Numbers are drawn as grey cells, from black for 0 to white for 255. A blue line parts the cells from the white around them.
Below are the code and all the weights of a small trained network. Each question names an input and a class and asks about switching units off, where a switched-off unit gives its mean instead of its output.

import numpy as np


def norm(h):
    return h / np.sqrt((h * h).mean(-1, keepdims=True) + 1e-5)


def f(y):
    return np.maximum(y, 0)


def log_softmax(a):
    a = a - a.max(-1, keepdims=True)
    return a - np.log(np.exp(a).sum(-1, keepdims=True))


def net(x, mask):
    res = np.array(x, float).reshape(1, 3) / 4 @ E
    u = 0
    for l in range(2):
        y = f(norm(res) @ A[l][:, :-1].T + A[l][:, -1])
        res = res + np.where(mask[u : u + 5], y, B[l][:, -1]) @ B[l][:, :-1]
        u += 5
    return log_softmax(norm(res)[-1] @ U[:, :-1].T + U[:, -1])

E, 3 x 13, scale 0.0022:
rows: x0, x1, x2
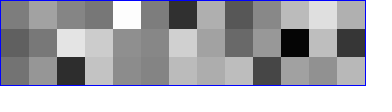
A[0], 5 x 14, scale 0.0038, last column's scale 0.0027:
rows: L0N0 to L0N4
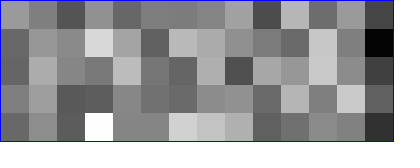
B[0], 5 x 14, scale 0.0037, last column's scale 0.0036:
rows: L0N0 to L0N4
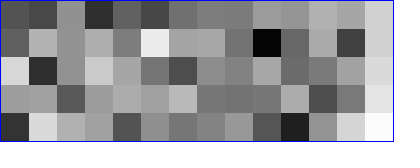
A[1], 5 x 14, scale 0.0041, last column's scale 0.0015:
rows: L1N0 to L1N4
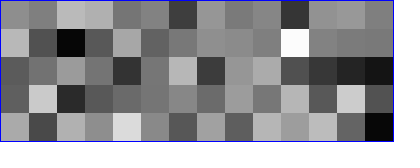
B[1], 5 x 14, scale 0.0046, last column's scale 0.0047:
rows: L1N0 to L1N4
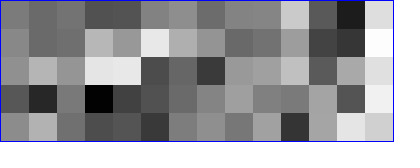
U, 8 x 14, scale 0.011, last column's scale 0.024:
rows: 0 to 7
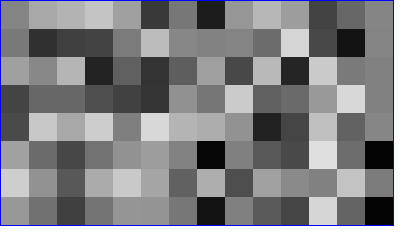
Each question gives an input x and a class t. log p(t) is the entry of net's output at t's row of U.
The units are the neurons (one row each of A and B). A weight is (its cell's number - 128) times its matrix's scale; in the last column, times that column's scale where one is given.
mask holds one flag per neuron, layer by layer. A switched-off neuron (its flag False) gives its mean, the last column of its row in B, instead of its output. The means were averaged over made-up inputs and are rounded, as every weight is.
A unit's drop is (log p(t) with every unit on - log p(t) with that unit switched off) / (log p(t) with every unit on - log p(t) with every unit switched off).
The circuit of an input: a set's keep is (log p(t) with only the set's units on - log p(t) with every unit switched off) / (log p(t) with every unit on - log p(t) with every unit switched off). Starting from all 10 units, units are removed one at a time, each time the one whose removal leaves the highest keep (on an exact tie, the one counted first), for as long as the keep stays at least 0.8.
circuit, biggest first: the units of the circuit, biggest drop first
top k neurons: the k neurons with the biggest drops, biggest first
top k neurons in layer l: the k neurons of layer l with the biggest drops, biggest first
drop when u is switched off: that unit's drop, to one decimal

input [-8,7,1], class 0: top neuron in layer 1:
[L1N2]
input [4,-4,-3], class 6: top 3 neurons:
[L0N2; L1N4; L1N0]
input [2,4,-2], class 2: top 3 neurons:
[L1N4; L0N4; L1N1]
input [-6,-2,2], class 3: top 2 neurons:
[L1N3; L1N1]
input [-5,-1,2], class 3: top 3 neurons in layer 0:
[L0N2; L0N0; L0N4]
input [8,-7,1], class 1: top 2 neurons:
[L1N1; L1N3]
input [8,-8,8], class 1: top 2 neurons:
[L1N1; L1N3]
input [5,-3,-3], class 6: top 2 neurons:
[L1N4; L0N2]
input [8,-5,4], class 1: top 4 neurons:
[L1N1; L0N3; L1N2; L1N3]
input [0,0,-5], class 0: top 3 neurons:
[L0N2; L1N2; L1N3]
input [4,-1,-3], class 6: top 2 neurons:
[L0N4; L1N3]
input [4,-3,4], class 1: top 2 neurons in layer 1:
[L1N1; L1N3]
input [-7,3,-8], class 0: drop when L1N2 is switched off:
0.2
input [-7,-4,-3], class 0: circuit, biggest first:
[L1N2]
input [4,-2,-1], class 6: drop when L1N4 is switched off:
0.2
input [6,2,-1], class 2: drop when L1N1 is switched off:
0.1
